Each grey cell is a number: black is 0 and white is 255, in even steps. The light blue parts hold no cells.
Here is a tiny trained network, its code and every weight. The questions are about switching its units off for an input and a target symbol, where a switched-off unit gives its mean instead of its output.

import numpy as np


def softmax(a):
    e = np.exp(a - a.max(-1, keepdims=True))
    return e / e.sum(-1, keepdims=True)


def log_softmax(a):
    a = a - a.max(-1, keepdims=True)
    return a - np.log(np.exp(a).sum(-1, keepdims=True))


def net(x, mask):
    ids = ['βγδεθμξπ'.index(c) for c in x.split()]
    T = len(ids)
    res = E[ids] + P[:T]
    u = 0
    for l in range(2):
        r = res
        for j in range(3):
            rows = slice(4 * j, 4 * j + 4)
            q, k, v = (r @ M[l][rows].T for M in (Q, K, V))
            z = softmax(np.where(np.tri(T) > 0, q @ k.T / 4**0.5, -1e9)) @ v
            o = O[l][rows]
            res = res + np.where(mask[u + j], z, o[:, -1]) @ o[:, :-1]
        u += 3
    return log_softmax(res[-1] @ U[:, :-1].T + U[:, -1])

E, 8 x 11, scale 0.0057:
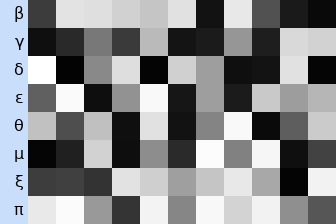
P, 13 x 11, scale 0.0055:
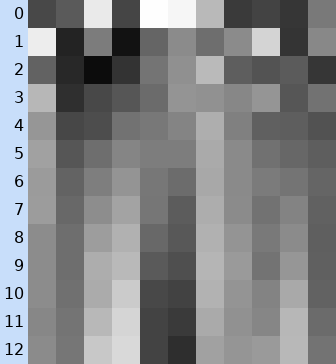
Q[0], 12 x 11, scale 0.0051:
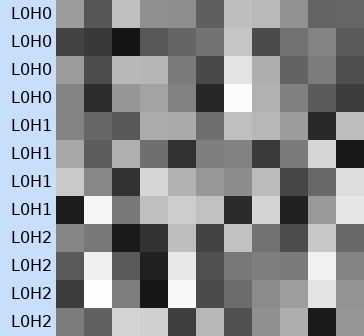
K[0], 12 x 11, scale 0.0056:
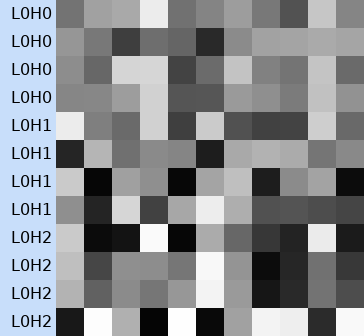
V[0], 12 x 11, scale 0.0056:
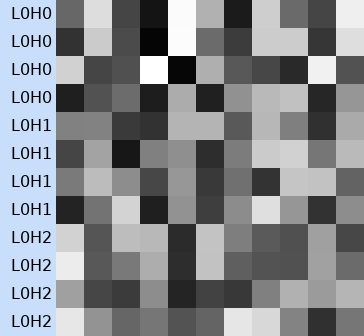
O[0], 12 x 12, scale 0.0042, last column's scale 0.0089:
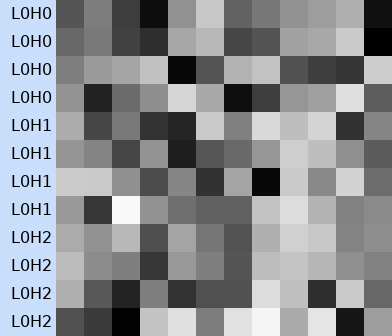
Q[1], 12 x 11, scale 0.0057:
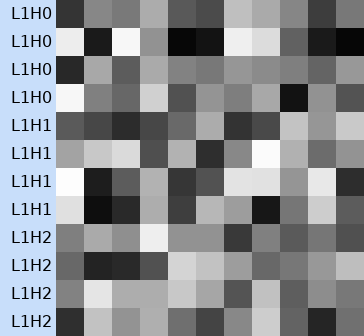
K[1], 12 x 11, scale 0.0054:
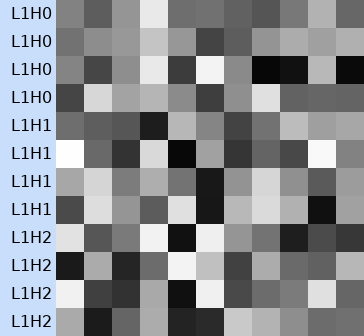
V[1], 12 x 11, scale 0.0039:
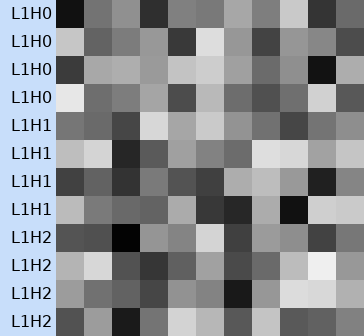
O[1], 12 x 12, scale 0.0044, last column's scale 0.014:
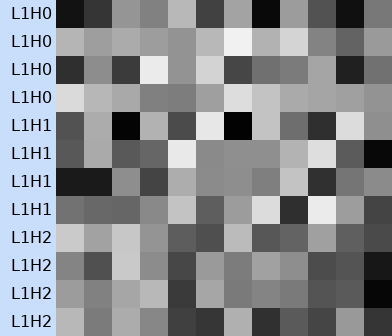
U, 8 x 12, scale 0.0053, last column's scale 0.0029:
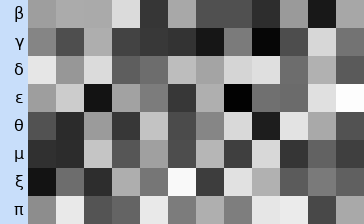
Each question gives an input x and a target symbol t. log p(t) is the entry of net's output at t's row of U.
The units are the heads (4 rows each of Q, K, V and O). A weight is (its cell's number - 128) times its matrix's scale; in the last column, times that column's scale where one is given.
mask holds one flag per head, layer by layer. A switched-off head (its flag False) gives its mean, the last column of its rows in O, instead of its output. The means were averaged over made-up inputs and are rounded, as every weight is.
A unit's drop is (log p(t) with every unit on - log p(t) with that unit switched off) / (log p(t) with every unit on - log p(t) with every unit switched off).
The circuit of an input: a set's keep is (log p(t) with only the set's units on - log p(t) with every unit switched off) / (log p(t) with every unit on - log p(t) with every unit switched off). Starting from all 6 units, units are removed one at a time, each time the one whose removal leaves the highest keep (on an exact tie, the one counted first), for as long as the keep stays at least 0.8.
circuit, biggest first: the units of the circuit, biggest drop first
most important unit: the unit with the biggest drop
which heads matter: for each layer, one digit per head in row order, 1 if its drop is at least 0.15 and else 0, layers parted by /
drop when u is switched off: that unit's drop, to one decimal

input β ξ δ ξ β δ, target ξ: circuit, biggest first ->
L1H1, L0H1
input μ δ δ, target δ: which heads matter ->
101 / 100
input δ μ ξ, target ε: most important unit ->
L1H2
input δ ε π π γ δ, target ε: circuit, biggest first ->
L0H0, L0H1, L1H2
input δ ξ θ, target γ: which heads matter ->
110 / 111
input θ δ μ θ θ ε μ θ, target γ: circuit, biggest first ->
L1H2, L1H0, L0H0
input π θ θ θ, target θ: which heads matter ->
110 / 010
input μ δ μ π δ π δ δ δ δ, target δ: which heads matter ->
110 / 101
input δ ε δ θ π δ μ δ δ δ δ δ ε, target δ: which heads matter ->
011 / 110
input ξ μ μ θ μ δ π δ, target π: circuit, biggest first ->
L1H1, L0H2, L0H1
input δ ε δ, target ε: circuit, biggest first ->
L0H1, L0H0, L1H2
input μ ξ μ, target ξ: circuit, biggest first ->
L0H0, L0H2, L1H0
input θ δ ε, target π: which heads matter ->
101 / 010
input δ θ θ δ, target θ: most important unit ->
L1H1
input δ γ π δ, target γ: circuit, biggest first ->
L0H0, L0H1, L1H1, L1H0
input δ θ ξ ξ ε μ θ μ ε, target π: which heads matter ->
001 / 010
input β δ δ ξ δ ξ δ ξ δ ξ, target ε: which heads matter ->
011 / 001
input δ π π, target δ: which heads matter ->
101 / 001
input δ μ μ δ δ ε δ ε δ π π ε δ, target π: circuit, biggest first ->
L1H1, L0H2
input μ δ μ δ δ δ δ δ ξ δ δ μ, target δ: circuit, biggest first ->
L1H0
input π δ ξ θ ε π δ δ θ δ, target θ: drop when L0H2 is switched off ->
0.5
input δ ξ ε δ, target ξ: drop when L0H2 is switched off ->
0.4
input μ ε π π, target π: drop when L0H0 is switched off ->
0.3
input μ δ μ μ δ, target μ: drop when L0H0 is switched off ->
0.0
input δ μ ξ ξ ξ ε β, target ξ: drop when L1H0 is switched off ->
0.2
